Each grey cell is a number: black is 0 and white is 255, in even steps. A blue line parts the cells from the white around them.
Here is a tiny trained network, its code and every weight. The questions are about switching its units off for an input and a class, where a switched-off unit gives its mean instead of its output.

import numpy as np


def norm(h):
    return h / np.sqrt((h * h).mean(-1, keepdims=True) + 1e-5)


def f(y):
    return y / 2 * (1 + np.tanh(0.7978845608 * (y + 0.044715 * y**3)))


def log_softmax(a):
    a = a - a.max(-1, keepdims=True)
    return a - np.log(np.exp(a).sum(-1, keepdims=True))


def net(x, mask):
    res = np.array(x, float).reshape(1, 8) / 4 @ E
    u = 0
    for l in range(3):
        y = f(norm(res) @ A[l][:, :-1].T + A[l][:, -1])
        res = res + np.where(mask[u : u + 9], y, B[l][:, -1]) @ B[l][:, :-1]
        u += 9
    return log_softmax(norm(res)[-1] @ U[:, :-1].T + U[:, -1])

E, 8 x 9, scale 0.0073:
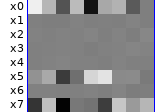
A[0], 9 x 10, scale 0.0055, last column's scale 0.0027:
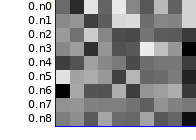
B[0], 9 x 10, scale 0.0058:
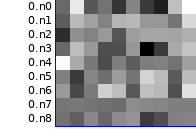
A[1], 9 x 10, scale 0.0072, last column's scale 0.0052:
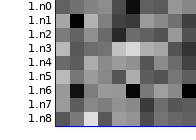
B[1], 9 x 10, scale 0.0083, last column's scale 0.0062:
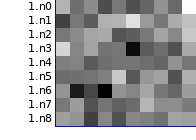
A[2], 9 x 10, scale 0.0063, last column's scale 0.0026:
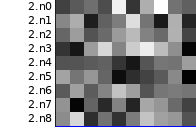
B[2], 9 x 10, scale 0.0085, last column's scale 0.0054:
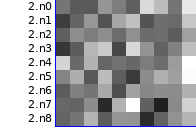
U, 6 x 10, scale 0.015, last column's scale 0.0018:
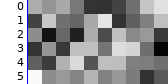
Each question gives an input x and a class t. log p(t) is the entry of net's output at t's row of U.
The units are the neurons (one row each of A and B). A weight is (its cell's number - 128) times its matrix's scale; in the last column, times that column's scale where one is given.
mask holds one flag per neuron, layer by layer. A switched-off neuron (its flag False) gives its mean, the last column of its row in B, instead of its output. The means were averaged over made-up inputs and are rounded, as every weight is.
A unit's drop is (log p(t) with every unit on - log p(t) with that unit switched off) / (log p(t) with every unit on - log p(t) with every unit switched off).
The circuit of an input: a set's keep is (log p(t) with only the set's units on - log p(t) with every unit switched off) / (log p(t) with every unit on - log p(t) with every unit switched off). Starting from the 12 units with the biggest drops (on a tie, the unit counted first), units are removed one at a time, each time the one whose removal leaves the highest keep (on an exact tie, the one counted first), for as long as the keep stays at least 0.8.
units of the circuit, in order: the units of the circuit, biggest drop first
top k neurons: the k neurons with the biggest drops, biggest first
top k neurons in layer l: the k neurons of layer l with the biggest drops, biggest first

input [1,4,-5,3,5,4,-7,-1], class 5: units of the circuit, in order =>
1.n3
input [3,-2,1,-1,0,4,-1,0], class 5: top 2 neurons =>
0.n0, 1.n3
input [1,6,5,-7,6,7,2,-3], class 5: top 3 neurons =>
1.n3, 0.n3, 0.n0
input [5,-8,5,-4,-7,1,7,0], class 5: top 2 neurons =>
0.n0, 0.n5
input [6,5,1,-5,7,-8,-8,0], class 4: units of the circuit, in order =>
0.n0, 1.n1
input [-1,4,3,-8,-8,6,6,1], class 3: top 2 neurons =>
0.n0, 0.n3
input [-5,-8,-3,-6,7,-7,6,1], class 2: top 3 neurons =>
0.n3, 1.n6, 0.n6
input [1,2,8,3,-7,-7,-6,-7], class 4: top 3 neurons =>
1.n1, 0.n3, 0.n5
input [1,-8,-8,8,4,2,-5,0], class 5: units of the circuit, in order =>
0.n0, 1.n3
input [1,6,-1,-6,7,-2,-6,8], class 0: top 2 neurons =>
0.n3, 0.n5
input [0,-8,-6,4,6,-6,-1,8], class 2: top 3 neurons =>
0.n0, 0.n6, 1.n6
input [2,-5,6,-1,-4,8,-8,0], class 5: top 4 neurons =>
0.n0, 1.n3, 0.n3, 1.n1
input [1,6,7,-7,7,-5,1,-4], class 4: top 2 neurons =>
1.n1, 0.n3
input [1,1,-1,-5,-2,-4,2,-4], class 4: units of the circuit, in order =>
1.n1
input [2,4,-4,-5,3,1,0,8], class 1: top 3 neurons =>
0.n3, 1.n3, 1.n2
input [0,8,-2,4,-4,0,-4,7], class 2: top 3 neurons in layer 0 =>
0.n0, 0.n6, 0.n1
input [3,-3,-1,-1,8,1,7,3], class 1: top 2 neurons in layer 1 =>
1.n3, 1.n0
